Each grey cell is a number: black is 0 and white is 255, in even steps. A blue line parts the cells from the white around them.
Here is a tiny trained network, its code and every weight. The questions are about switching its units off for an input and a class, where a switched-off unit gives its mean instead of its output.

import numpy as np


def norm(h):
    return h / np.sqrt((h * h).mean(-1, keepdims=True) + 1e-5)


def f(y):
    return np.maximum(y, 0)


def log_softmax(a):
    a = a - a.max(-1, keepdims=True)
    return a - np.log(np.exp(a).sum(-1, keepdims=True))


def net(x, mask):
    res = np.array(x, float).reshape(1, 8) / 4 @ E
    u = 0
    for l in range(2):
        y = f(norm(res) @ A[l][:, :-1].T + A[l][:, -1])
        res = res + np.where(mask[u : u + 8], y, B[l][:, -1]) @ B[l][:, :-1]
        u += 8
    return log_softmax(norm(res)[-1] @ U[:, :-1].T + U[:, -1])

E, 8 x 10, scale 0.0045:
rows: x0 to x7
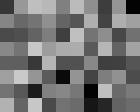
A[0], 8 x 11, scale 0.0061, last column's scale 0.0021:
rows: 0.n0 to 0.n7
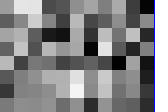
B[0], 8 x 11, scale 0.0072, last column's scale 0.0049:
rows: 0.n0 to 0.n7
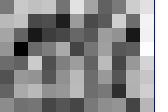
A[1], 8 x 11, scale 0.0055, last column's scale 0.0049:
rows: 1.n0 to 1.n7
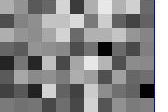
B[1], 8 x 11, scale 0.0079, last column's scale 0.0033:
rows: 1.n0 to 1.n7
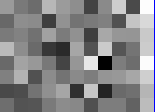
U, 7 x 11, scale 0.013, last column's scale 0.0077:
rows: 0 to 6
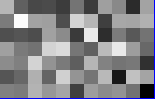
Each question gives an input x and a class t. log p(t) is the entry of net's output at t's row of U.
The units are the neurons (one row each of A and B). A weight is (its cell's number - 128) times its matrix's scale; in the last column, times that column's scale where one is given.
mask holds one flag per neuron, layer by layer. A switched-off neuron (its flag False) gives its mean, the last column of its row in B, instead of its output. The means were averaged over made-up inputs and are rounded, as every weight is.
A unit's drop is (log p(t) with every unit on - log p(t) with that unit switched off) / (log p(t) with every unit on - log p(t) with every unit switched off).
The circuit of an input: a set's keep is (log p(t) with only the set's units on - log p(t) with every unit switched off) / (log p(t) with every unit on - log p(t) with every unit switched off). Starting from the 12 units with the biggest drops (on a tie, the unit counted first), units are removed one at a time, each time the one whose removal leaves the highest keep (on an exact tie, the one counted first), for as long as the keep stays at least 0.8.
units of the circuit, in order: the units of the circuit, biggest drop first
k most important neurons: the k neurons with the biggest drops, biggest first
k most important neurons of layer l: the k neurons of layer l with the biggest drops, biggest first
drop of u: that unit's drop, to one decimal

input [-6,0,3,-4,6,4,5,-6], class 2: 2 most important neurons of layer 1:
[1.n6; 1.n4]
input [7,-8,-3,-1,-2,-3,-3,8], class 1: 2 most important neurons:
[0.n0; 0.n2]
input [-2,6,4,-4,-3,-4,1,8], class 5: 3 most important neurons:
[0.n4; 0.n1; 0.n2]
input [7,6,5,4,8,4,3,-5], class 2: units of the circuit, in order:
[1.n6]
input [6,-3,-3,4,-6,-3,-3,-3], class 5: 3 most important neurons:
[1.n1; 0.n5; 0.n6]
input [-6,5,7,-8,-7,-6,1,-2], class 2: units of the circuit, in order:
[1.n4; 0.n1]
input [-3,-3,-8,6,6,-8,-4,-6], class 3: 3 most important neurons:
[1.n0; 0.n0; 1.n2]
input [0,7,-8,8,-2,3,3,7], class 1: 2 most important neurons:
[0.n3; 0.n2]
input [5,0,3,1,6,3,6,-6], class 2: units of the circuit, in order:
[1.n6; 1.n4]
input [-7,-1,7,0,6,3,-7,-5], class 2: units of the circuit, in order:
[0.n1; 1.n6]
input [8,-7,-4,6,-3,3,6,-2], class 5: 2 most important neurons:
[0.n6; 0.n3]
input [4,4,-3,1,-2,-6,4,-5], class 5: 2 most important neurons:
[1.n1; 0.n1]
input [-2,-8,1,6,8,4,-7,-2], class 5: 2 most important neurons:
[0.n3; 0.n4]
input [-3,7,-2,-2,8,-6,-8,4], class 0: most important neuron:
[1.n3]
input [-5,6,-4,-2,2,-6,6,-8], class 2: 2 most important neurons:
[1.n4; 1.n6]
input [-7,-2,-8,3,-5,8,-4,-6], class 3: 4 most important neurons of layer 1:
[1.n0; 1.n4; 1.n2; 1.n3]
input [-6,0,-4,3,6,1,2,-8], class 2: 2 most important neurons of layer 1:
[1.n4; 1.n6]
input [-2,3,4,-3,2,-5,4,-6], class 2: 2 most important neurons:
[1.n6; 0.n0]
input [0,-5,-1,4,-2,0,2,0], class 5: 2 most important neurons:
[0.n6; 0.n5]
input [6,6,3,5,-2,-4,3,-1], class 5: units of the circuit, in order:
[1.n1]
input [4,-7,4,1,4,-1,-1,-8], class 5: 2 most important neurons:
[0.n6; 0.n3]
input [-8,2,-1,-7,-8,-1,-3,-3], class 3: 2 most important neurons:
[1.n0; 0.n1]
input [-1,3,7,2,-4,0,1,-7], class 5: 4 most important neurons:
[0.n6; 0.n5; 0.n1; 1.n1]
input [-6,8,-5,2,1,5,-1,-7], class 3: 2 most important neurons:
[1.n0; 0.n1]
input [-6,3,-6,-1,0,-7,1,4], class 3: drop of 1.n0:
0.2
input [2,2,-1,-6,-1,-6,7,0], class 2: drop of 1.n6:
0.3
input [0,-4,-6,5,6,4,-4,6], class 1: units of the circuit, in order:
[0.n0]
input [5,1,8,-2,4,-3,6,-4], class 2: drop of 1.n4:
0.2
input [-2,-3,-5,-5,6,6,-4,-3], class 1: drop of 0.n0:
0.1
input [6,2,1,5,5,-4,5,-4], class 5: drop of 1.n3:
0.0
